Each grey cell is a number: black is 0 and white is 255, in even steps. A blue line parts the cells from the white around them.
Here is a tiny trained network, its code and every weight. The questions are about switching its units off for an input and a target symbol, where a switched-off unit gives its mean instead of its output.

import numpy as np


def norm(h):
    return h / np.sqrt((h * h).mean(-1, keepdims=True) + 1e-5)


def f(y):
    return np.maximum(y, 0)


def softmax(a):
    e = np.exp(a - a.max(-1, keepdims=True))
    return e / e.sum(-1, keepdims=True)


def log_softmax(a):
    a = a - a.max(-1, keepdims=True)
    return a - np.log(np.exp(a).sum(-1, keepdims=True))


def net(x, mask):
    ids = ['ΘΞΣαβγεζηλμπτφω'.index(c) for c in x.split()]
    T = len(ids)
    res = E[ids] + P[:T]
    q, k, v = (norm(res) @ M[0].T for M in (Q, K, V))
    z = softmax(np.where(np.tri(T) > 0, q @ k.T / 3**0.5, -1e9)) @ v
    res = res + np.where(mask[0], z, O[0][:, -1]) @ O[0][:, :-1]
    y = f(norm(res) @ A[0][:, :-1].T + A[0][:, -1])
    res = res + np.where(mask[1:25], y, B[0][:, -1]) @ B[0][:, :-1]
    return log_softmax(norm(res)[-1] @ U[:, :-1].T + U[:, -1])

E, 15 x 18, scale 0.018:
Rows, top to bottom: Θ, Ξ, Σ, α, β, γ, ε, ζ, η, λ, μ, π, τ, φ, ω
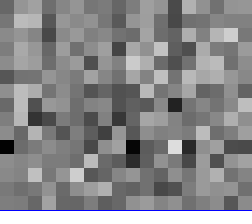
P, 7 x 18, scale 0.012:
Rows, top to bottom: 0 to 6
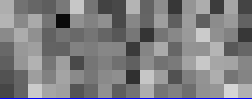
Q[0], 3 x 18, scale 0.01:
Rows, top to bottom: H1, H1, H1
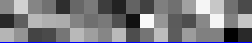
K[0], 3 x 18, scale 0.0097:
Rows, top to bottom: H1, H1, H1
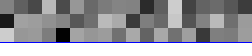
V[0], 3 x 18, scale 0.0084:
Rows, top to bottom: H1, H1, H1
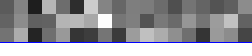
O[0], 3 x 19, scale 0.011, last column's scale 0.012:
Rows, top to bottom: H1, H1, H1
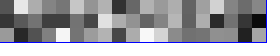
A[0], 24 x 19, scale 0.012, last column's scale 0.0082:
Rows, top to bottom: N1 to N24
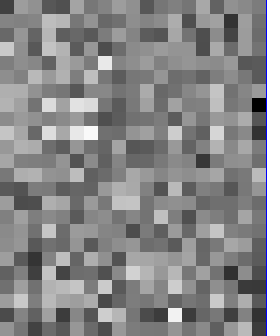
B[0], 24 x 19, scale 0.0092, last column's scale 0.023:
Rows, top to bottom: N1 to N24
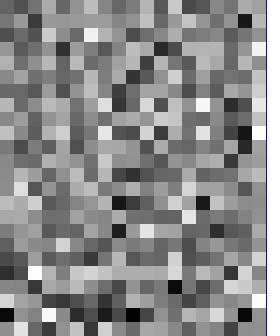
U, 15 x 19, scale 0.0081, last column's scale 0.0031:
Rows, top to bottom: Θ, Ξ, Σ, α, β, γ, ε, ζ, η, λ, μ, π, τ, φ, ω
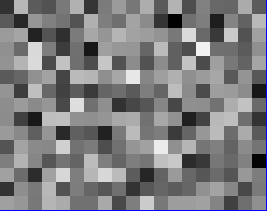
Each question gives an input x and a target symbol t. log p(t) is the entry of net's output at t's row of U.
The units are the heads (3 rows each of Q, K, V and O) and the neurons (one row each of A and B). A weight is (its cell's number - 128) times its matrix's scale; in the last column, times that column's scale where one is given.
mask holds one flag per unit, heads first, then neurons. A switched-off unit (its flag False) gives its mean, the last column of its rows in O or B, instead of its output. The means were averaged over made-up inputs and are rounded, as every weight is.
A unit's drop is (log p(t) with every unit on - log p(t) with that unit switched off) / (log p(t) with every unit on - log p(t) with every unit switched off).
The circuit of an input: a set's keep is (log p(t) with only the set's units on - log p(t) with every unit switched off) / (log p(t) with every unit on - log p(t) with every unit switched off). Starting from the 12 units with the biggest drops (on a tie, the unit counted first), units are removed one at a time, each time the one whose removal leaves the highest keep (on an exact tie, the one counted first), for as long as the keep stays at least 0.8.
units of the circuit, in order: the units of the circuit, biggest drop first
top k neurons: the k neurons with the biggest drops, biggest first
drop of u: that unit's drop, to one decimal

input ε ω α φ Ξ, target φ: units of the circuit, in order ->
(H1, N23)
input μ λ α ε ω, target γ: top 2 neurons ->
(N20, N10)
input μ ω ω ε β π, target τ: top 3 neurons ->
(N22, N4, N8)
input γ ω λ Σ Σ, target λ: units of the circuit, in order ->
(H1, N10)
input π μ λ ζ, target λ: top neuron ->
(N10)
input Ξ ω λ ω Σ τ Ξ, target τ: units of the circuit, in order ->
(H1, N22, N4)
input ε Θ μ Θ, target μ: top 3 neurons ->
(N10, N4, N8)
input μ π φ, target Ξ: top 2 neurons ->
(N10, N8)
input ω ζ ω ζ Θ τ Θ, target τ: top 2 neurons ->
(N22, N4)
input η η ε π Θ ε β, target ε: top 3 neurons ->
(N15, N10, N8)
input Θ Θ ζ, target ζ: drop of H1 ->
1.1
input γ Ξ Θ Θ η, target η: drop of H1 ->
1.0
